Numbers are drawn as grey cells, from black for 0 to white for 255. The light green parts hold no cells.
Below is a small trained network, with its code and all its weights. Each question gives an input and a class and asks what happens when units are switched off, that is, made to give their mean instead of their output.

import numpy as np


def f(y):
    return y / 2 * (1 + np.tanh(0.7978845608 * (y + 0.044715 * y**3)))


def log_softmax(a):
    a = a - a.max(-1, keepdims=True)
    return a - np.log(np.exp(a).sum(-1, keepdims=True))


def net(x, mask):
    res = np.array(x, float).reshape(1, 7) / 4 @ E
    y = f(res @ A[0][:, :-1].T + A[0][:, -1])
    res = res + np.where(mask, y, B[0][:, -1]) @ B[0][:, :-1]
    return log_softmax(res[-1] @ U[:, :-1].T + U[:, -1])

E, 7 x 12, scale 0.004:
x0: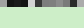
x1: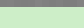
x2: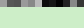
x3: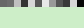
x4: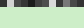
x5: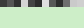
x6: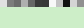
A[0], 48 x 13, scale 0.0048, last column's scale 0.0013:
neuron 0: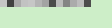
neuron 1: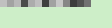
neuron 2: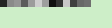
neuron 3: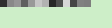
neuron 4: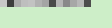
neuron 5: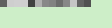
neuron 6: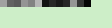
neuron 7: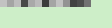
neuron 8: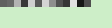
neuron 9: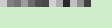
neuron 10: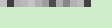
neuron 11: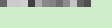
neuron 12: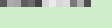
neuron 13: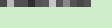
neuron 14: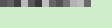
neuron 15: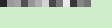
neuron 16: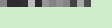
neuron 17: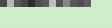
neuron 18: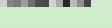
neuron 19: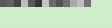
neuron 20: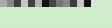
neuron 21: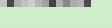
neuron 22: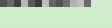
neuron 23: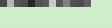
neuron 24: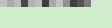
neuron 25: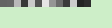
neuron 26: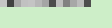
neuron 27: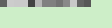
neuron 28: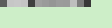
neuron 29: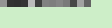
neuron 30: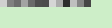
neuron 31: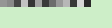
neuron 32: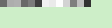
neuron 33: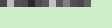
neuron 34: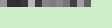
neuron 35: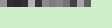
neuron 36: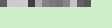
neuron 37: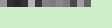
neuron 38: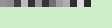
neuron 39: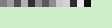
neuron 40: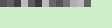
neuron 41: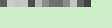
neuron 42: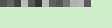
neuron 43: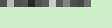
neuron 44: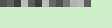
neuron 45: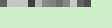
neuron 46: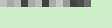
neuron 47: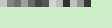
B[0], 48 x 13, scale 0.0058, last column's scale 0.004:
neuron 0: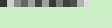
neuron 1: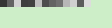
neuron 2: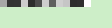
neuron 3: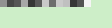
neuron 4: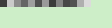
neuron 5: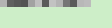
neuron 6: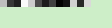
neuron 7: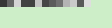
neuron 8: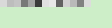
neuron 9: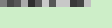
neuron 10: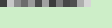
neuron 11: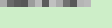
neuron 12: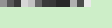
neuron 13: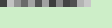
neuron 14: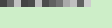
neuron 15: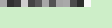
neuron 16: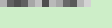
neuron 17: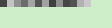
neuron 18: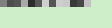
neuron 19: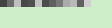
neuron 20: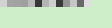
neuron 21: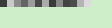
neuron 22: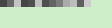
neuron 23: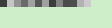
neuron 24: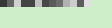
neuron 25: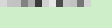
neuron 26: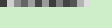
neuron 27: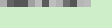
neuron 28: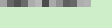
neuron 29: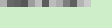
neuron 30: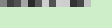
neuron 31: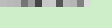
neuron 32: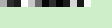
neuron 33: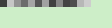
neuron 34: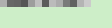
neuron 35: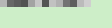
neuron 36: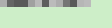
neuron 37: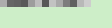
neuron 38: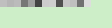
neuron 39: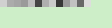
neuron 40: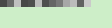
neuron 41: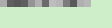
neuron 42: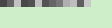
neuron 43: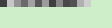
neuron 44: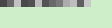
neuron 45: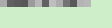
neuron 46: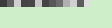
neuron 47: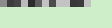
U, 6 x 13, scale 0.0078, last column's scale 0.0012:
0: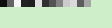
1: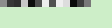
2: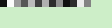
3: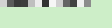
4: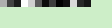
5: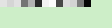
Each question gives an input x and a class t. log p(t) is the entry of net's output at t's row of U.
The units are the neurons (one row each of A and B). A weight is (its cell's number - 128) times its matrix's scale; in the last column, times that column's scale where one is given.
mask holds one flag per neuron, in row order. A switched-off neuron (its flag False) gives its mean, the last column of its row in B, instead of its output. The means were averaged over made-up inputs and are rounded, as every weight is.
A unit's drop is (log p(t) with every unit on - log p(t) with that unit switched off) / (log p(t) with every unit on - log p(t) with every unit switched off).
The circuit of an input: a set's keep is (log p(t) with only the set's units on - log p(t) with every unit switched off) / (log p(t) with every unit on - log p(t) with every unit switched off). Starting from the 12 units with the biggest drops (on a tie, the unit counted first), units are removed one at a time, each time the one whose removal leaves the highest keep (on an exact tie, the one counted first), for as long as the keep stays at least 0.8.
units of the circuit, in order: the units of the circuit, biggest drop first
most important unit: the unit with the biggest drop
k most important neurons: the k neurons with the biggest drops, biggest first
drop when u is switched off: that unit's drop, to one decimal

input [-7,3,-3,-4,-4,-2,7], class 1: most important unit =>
neuron 47
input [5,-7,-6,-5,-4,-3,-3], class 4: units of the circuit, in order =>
(neuron 32; neuron 12)
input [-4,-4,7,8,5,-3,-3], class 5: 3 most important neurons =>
(neuron 8; neuron 25; neuron 32)
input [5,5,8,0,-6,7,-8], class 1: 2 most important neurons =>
(neuron 2; neuron 3)
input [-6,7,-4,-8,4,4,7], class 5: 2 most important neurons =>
(neuron 39; neuron 38)
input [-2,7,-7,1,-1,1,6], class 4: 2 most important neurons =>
(neuron 32; neuron 12)
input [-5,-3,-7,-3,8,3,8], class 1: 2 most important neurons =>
(neuron 47; neuron 30)
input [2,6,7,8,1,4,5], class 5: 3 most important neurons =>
(neuron 8; neuron 25; neuron 32)
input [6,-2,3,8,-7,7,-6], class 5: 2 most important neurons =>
(neuron 8; neuron 25)
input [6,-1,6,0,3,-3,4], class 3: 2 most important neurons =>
(neuron 32; neuron 12)
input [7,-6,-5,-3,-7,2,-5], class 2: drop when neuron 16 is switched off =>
-0.1
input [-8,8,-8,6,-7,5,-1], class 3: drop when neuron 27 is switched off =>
0.2
